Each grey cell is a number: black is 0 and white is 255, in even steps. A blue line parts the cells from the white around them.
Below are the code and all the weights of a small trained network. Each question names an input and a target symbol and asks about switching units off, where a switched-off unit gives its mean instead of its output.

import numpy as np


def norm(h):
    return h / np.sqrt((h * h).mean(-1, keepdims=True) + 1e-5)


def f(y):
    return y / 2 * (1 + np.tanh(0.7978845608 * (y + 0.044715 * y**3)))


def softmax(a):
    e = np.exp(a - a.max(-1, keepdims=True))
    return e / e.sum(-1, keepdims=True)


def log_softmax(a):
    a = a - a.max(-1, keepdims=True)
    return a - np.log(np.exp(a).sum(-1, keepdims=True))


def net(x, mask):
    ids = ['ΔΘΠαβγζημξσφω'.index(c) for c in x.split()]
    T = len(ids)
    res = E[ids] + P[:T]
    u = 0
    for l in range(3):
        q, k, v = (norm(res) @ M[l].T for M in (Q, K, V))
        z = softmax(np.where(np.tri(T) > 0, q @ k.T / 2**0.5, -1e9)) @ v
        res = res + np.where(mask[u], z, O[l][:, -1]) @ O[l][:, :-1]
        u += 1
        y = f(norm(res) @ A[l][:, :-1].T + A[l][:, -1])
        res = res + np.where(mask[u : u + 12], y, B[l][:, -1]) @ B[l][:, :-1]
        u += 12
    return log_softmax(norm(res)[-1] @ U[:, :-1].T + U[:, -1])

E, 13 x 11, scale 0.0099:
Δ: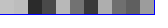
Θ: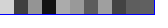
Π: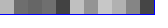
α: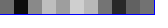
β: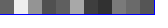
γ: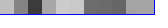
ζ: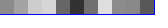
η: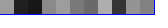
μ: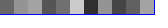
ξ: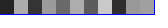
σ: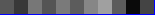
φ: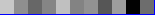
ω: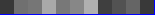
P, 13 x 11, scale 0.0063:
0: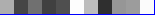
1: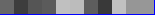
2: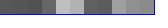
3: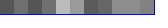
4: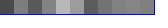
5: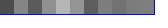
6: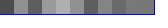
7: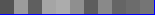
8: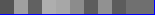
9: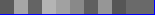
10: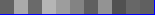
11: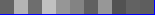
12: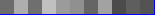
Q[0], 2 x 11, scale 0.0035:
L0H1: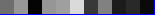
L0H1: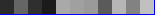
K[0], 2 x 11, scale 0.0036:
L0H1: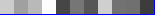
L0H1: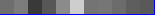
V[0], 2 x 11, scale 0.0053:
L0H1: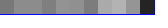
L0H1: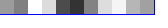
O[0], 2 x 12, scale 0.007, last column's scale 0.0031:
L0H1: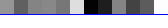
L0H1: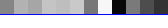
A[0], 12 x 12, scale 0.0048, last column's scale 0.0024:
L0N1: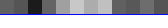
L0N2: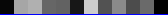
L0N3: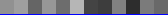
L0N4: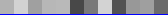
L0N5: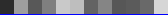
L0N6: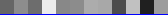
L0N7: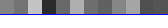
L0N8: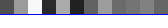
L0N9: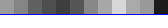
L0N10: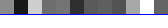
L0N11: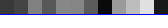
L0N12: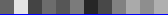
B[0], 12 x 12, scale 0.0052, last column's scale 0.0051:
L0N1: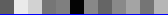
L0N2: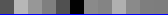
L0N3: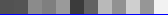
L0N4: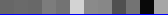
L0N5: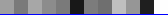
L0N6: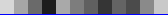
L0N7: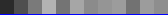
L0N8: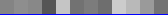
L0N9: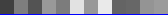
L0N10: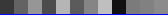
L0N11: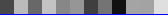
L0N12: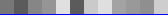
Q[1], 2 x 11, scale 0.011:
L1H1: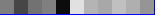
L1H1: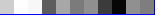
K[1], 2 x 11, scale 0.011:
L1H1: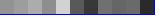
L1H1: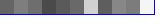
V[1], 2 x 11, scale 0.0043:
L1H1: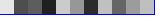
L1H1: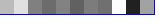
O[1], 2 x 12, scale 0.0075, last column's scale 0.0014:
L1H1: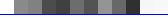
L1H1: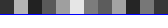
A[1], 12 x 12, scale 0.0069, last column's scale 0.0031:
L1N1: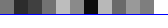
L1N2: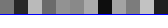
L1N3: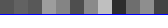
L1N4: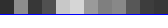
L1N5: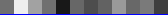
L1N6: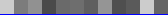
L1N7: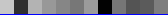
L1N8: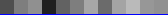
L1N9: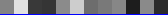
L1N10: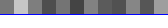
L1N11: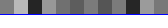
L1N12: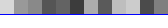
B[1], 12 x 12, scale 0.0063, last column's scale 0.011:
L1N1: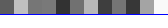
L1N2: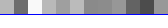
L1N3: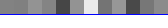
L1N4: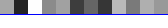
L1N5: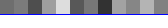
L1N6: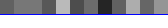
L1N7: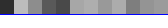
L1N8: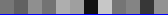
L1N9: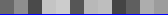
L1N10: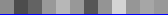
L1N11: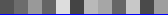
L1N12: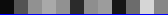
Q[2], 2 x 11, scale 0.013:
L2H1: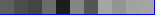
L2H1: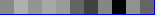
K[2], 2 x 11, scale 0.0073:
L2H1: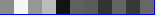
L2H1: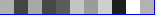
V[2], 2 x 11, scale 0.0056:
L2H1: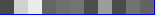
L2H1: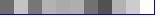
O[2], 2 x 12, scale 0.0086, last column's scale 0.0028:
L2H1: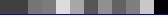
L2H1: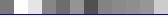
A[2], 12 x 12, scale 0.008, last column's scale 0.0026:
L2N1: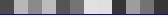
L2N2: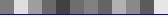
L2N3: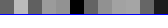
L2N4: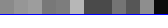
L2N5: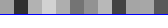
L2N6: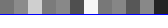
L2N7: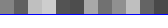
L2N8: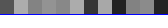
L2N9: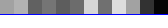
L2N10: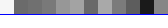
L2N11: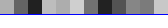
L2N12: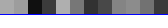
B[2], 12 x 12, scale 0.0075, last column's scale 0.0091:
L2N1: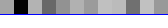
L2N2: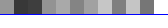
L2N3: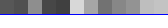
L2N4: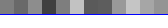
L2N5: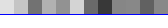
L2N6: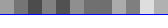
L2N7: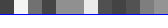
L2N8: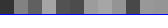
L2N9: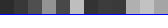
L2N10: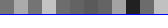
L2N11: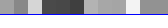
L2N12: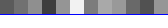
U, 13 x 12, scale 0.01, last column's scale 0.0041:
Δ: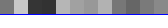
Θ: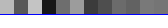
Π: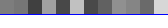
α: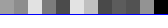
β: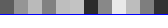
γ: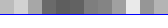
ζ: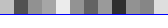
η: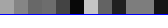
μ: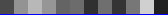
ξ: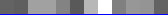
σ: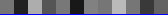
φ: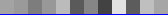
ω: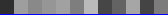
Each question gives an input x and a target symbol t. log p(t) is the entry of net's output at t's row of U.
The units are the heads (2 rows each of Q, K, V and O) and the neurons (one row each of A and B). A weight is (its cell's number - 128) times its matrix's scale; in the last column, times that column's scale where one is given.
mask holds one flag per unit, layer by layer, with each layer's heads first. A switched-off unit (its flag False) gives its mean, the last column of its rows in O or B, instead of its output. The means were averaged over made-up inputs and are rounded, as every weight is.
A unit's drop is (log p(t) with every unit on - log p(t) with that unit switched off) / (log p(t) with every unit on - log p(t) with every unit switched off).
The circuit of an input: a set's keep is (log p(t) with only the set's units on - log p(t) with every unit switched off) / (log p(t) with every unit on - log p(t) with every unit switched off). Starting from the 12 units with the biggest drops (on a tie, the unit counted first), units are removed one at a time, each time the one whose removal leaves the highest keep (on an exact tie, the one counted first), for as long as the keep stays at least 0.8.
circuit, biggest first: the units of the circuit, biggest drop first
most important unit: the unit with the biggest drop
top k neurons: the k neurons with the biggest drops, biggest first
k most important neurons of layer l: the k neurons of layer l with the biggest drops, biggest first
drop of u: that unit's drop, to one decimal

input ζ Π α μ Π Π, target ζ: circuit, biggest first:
(L2H1; L0H1)
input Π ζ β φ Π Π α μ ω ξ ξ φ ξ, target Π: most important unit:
L0N5
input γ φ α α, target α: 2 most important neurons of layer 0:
(L0N10; L0N5)
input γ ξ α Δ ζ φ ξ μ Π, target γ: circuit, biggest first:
(L2H1; L0H1; L0N1)
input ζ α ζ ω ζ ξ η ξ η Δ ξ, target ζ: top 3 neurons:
(L2N5; L1N7; L2N3)
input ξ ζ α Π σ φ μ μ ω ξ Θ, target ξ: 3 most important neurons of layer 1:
(L1N7; L1N4; L1N12)
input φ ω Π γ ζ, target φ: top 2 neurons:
(L1N4; L1N9)
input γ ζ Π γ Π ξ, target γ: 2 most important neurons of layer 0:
(L0N5; L0N11)
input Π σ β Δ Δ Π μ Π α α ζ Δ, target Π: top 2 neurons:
(L0N5; L2N9)
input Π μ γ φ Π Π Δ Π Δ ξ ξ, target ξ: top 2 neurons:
(L0N12; L2N1)
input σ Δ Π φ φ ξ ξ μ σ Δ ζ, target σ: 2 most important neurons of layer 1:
(L1N1; L1N8)
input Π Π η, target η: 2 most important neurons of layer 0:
(L0N6; L0N5)
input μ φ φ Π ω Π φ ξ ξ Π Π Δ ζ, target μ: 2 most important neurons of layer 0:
(L0N11; L0N10)
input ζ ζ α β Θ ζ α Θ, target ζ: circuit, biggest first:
(L0H1)
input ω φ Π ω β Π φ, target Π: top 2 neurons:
(L2N9; L0N6)
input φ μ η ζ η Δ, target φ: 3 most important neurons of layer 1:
(L1N4; L1N9; L1N1)
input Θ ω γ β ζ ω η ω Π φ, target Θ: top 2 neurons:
(L1N6; L0N10)
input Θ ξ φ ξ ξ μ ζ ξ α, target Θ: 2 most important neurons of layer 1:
(L1N6; L1N9)
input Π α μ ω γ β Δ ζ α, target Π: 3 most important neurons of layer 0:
(L0N5; L0N11; L0N6)
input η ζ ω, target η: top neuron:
(L0N10)
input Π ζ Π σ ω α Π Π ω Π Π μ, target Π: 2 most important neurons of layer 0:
(L0N5; L0N11)
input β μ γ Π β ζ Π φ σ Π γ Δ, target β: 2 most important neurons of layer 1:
(L1N4; L1N8)
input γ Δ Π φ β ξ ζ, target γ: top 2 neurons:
(L0N11; L2N2)
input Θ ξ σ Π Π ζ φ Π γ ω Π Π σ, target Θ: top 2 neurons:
(L1N6; L0N12)
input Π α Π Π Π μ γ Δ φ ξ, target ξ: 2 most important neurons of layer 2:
(L2N1; L2N2)
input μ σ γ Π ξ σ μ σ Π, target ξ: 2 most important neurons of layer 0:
(L0N5; L0N11)
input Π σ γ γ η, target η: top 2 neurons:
(L0N5; L1N3)
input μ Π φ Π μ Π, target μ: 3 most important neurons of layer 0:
(L0N5; L0N11; L0N6)
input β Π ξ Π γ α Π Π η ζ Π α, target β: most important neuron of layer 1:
(L1N1)
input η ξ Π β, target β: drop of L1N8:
0.1
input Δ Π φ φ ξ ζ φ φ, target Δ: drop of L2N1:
0.0
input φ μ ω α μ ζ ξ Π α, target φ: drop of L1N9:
0.1
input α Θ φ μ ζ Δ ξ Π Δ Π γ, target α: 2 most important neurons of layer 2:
(L2N5; L2N1)
